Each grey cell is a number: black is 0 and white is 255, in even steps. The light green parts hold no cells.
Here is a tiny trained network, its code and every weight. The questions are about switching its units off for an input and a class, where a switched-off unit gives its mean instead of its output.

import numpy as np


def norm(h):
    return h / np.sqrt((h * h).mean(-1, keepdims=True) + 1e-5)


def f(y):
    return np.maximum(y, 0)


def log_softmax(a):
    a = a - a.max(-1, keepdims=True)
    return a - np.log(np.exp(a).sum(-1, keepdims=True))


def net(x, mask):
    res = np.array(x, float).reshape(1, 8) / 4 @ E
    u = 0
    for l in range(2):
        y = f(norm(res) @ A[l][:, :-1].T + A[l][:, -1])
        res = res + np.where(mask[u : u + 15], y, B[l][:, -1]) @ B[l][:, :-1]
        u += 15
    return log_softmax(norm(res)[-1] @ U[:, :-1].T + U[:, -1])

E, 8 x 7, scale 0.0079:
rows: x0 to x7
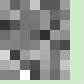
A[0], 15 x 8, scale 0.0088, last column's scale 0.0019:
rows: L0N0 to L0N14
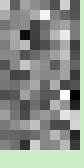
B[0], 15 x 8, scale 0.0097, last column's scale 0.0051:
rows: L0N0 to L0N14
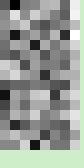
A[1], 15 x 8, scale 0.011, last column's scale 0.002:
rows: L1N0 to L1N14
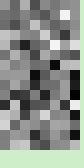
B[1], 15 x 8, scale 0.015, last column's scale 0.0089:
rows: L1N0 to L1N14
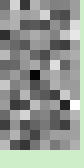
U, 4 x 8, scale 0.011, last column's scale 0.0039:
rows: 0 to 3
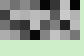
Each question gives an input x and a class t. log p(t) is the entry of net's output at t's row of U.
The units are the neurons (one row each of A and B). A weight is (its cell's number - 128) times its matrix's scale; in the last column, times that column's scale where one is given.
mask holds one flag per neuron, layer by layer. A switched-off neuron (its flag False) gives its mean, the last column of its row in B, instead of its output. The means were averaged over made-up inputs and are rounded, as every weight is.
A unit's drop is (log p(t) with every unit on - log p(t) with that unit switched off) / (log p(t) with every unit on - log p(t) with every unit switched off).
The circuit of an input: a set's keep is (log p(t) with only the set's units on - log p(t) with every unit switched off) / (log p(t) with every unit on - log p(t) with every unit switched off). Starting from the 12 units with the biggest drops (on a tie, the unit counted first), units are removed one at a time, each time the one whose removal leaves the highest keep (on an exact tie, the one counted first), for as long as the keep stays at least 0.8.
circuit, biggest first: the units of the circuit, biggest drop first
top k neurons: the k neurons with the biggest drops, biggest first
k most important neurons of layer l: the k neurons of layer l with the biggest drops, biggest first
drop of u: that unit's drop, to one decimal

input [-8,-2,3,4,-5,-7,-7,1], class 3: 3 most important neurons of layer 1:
L1N7; L1N13; L1N8
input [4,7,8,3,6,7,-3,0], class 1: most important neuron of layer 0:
L0N3
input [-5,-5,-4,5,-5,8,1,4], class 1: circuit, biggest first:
L1N10; L1N2
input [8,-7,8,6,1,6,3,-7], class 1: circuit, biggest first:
L1N10; L0N14
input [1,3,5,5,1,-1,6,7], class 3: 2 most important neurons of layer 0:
L0N4; L0N2
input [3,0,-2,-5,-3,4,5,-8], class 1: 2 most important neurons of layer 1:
L1N10; L1N11
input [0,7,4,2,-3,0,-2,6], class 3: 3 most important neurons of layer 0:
L0N4; L0N1; L0N11
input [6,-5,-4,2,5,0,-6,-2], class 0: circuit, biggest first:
L1N9; L0N1; L1N10
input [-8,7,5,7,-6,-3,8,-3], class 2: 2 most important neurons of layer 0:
L0N3; L0N14
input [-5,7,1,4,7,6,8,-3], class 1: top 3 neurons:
L0N1; L1N10; L1N11
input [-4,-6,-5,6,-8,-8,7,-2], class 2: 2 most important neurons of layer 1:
L1N10; L1N4
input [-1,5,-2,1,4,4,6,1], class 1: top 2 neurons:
L0N1; L1N10
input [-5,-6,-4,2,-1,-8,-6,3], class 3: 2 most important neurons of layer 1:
L1N7; L1N13
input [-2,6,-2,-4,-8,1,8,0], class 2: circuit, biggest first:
L0N3
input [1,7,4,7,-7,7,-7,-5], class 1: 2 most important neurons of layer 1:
L1N10; L1N1
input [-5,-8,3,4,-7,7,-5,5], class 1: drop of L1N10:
0.2
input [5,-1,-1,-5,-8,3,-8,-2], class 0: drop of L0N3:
0.1
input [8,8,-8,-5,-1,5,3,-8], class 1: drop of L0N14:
0.1
